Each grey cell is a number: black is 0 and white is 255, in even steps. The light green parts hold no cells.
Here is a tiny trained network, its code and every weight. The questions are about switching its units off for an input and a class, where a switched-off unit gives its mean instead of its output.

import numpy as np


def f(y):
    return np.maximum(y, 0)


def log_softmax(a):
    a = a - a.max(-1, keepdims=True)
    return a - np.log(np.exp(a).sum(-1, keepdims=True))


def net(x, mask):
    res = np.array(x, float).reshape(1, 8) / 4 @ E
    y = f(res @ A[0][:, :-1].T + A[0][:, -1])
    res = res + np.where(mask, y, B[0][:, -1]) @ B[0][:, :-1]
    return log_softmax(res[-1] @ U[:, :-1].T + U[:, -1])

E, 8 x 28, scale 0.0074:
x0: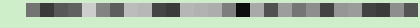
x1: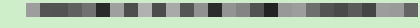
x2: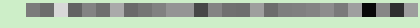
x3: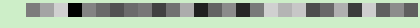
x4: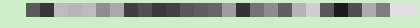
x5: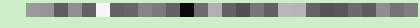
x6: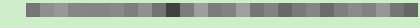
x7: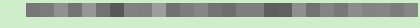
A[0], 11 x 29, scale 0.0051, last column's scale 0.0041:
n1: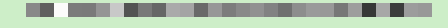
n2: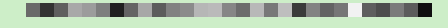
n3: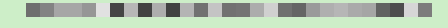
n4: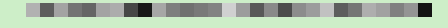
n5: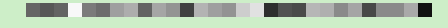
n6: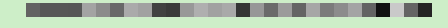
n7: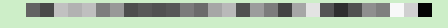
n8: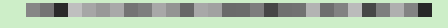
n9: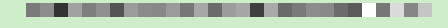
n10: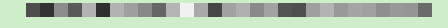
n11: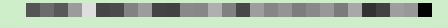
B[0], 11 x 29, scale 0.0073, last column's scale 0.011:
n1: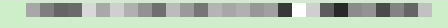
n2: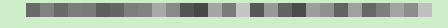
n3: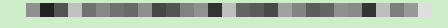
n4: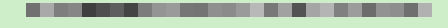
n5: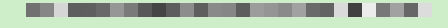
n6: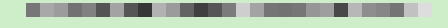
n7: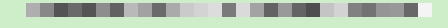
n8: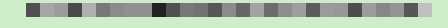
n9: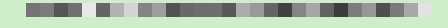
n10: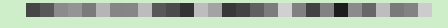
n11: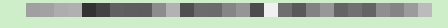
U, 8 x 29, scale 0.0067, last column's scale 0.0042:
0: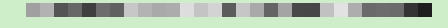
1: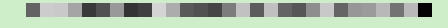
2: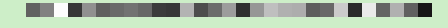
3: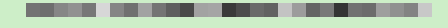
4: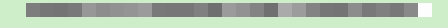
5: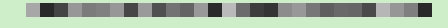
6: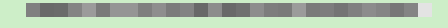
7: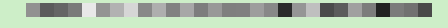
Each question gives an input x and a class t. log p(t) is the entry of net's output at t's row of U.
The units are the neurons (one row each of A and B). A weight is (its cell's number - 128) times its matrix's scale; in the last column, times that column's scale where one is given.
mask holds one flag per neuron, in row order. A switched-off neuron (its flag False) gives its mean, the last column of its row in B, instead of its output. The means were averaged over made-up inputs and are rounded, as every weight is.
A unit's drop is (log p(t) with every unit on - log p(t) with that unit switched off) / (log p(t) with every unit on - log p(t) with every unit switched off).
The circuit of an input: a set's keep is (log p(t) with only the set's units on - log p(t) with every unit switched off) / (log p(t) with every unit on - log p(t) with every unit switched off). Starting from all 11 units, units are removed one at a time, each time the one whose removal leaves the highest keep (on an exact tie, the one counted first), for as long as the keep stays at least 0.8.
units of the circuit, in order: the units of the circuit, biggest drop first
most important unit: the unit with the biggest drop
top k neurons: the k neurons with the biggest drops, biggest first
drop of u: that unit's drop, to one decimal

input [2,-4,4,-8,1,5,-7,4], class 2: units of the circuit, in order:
(n5)
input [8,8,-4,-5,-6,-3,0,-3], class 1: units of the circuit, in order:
(n6 n7 n2)
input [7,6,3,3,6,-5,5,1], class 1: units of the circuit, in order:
(n6 n11)
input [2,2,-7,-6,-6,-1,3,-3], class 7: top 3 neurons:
(n7 n9 n4)
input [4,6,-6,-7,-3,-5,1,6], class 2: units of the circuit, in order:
(n5 n8)
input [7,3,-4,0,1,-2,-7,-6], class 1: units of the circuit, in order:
(n6 n11)
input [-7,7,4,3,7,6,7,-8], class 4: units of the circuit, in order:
(n1 n7)
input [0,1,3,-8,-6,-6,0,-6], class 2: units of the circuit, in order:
(n5 n7)
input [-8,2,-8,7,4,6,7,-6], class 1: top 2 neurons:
(n4 n5)
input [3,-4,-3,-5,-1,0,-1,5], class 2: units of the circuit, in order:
(n5 n8)
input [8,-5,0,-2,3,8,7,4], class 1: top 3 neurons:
(n6 n11 n2)
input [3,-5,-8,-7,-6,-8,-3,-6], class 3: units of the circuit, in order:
(n10 n7)
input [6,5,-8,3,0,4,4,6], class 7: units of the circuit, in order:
(n9 n3)
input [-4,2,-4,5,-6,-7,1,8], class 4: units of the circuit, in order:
(n7 n10 n11)
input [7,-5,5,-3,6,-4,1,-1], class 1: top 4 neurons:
(n11 n6 n2 n9)
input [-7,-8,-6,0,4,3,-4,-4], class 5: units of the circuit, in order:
(n3)
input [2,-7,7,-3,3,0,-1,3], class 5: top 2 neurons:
(n3 n9)
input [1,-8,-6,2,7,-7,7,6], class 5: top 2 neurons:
(n3 n10)
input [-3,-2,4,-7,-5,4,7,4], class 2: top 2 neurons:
(n5 n7)
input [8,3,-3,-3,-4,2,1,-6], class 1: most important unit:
n6
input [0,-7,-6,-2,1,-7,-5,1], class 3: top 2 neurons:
(n10 n3)
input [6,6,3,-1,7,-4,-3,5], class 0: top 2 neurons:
(n7 n3)
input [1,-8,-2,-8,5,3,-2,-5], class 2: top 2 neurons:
(n5 n8)
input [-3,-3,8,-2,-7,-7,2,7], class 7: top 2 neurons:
(n1 n7)
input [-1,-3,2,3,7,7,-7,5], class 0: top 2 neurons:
(n7 n10)
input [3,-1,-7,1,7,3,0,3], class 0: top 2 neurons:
(n7 n1)
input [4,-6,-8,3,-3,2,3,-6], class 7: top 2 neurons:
(n9 n10)
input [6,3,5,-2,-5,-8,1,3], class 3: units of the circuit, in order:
(n10)
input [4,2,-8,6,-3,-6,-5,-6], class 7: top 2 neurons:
(n9 n5)
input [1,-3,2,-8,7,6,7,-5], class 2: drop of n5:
0.7
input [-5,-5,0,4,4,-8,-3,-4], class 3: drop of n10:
0.5
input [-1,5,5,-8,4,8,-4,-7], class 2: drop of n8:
0.2
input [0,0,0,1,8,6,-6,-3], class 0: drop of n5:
0.0
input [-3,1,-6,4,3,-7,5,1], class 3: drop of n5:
0.1
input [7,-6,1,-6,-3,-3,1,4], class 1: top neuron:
(n2)
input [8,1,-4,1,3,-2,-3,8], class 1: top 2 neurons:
(n6 n11)
